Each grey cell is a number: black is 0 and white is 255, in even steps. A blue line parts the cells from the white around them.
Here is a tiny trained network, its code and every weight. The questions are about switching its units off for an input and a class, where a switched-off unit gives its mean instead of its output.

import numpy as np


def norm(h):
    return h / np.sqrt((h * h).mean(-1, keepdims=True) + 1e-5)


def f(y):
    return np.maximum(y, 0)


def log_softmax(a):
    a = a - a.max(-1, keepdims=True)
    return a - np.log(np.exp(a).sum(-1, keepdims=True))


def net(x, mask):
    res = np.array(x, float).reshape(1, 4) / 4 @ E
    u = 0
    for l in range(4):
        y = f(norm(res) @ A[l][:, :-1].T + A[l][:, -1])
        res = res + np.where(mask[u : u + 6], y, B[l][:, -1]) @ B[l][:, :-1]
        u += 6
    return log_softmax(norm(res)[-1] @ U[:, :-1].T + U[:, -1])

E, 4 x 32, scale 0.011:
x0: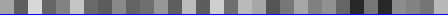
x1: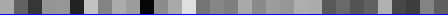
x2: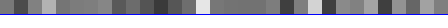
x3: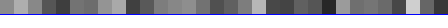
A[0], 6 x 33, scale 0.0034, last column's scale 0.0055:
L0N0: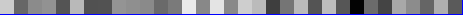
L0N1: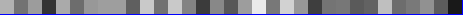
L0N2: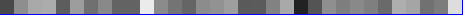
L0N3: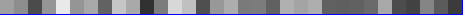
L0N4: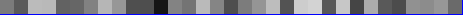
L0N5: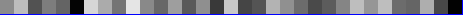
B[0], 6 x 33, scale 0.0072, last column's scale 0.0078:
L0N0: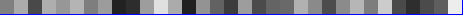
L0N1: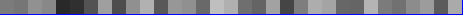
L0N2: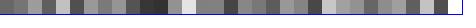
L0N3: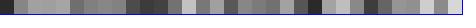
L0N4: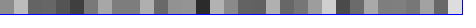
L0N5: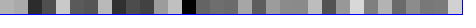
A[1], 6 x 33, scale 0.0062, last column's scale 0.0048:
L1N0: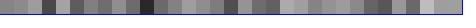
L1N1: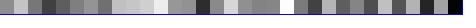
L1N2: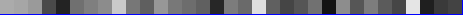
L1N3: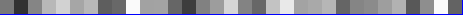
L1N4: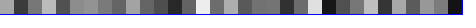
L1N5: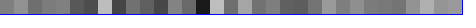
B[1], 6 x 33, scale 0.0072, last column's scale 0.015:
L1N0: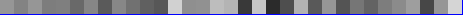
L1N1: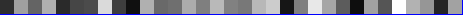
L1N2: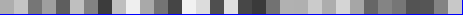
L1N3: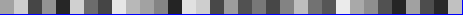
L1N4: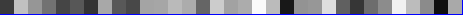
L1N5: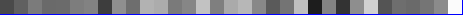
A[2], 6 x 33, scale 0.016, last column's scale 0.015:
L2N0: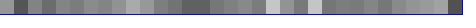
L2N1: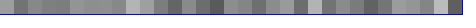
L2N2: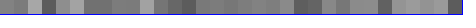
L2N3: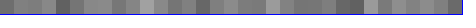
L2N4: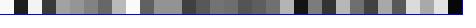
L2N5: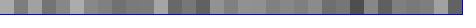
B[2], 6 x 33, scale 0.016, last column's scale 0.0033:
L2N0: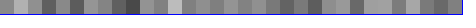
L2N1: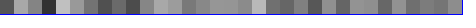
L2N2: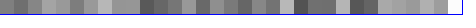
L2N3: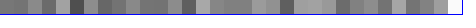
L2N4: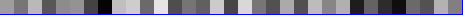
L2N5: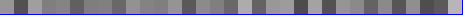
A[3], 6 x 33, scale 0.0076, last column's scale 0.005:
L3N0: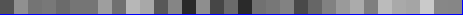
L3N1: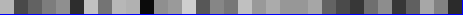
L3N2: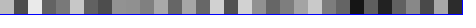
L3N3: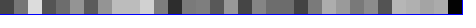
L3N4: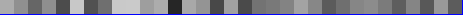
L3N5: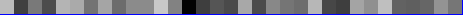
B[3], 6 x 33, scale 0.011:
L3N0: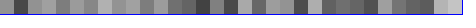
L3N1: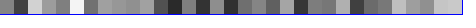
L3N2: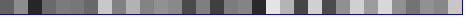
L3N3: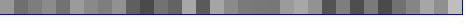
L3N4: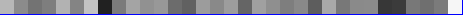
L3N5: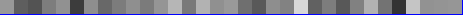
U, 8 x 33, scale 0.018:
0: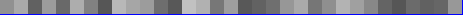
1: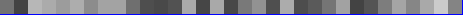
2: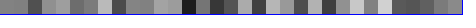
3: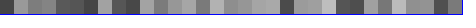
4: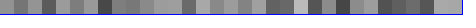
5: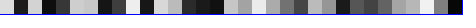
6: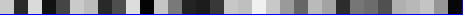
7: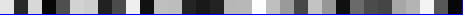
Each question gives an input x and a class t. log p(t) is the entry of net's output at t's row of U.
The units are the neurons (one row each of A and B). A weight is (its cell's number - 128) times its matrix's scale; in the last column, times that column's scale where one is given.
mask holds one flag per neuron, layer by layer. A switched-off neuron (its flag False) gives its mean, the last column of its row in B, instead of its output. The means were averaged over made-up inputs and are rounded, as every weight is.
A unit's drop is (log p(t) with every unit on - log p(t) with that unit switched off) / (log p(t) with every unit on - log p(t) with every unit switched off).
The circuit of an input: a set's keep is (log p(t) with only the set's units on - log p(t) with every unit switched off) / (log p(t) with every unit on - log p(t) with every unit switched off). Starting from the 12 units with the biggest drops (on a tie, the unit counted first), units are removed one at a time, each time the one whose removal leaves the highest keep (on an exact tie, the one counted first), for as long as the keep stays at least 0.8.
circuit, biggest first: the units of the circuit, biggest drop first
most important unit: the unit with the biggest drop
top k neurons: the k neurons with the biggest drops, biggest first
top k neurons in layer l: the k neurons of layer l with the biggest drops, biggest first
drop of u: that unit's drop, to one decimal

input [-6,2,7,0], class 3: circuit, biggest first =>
L1N4
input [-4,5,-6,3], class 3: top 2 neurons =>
L1N1; L0N2
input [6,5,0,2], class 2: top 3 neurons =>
L3N2; L0N2; L0N0
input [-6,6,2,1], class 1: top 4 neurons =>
L3N1; L0N0; L0N3; L3N2
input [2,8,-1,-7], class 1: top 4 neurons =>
L0N3; L3N1; L1N2; L1N5
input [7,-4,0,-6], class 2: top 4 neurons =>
L0N0; L3N2; L1N2; L2N5
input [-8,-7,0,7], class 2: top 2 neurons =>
L3N0; L1N3
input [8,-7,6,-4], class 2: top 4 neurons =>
L3N2; L2N5; L0N0; L0N3
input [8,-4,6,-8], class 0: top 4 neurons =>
L1N3; L3N4; L3N0; L0N5
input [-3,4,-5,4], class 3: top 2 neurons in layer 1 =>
L1N3; L1N1
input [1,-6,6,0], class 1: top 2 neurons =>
L0N2; L2N2
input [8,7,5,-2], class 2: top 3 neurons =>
L3N2; L0N2; L0N0
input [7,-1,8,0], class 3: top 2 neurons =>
L1N4; L0N4
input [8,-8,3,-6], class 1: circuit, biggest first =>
L2N2
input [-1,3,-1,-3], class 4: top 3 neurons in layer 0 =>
L0N2; L0N3; L0N5
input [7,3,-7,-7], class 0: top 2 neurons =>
L1N3; L0N4
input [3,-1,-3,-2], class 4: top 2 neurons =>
L0N0; L3N5
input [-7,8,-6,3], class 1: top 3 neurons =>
L3N1; L0N0; L0N3
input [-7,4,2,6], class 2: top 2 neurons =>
L0N5; L1N3
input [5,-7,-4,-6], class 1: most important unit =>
L2N2
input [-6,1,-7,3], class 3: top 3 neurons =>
L1N1; L0N0; L3N2
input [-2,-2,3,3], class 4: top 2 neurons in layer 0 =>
L0N4; L0N2
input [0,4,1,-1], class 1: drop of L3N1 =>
0.1
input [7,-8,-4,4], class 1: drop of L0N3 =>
0.0
